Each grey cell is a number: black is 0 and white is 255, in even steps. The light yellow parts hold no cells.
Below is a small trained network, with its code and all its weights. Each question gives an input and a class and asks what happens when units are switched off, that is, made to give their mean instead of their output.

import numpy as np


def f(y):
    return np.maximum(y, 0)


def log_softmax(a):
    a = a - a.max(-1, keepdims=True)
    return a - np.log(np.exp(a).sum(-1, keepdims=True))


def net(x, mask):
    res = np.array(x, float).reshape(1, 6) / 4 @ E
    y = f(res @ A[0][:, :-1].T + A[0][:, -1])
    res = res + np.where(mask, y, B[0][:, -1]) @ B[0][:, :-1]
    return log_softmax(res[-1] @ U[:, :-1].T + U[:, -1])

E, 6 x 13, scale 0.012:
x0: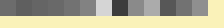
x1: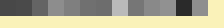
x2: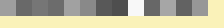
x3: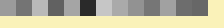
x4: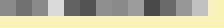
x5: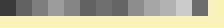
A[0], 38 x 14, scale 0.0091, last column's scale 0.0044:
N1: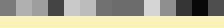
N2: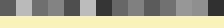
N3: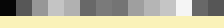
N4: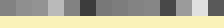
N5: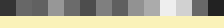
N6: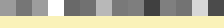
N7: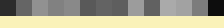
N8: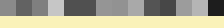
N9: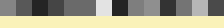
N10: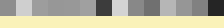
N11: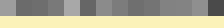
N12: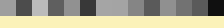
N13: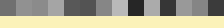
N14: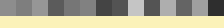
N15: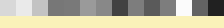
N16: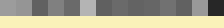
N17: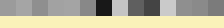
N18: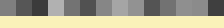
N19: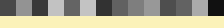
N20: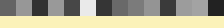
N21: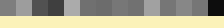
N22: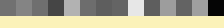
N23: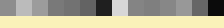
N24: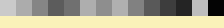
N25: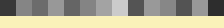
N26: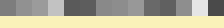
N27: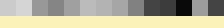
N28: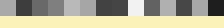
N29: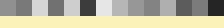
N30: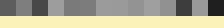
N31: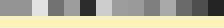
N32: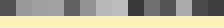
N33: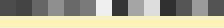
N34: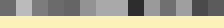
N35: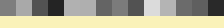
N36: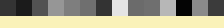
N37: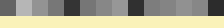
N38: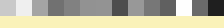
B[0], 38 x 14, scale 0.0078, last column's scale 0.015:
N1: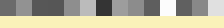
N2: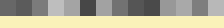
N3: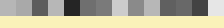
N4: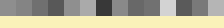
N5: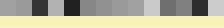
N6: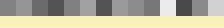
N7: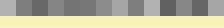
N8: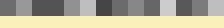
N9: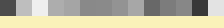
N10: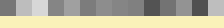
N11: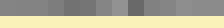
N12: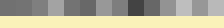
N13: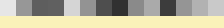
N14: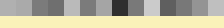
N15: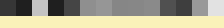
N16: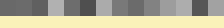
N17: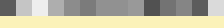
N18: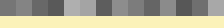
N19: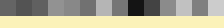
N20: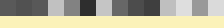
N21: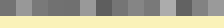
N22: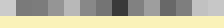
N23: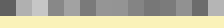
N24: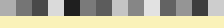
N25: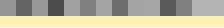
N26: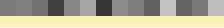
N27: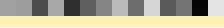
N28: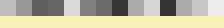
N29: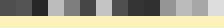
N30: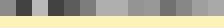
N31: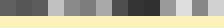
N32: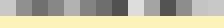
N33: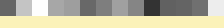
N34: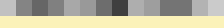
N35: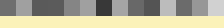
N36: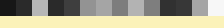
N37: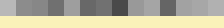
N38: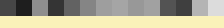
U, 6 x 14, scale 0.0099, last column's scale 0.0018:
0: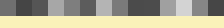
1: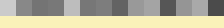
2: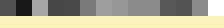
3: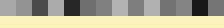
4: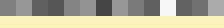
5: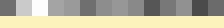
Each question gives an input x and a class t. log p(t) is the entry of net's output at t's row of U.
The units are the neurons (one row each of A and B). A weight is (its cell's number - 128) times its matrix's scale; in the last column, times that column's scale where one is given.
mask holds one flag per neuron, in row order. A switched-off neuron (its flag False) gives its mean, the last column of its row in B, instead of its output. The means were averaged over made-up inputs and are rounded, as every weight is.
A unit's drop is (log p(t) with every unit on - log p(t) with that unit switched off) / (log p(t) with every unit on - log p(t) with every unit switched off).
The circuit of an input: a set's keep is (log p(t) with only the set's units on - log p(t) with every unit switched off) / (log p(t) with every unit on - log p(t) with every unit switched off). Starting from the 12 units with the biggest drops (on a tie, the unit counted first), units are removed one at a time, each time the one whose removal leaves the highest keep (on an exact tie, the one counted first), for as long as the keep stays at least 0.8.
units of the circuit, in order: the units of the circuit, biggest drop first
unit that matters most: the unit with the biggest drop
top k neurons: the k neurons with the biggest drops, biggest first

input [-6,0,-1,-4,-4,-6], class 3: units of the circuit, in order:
N27
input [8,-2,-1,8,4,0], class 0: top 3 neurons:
N29, N31, N17
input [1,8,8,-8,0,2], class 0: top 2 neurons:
N19, N20
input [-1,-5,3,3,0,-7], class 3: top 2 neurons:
N27, N24
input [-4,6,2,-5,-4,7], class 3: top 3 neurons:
N3, N5, N15
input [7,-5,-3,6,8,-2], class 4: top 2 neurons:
N6, N8
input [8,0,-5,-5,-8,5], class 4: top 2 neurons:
N1, N35
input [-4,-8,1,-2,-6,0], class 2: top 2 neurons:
N15, N38
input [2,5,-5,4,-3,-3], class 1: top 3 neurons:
N15, N13, N38
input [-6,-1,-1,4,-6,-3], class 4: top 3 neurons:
N1, N33, N9
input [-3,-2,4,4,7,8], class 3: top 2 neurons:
N3, N5
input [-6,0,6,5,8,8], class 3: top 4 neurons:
N3, N5, N7, N1
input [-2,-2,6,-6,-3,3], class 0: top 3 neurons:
N20, N19, N2
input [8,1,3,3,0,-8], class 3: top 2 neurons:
N27, N24
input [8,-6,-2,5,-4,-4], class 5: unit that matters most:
N9
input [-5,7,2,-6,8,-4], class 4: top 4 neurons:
N6, N8, N26, N15
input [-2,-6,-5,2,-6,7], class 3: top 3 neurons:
N3, N5, N36
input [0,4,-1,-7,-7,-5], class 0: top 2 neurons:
N20, N19
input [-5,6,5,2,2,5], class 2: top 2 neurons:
N36, N13
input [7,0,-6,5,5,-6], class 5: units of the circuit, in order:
N9
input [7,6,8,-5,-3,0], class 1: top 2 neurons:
N28, N22
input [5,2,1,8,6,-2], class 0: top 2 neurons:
N29, N31
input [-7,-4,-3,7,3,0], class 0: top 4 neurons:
N29, N31, N33, N9
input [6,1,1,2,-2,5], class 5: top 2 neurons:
N33, N27
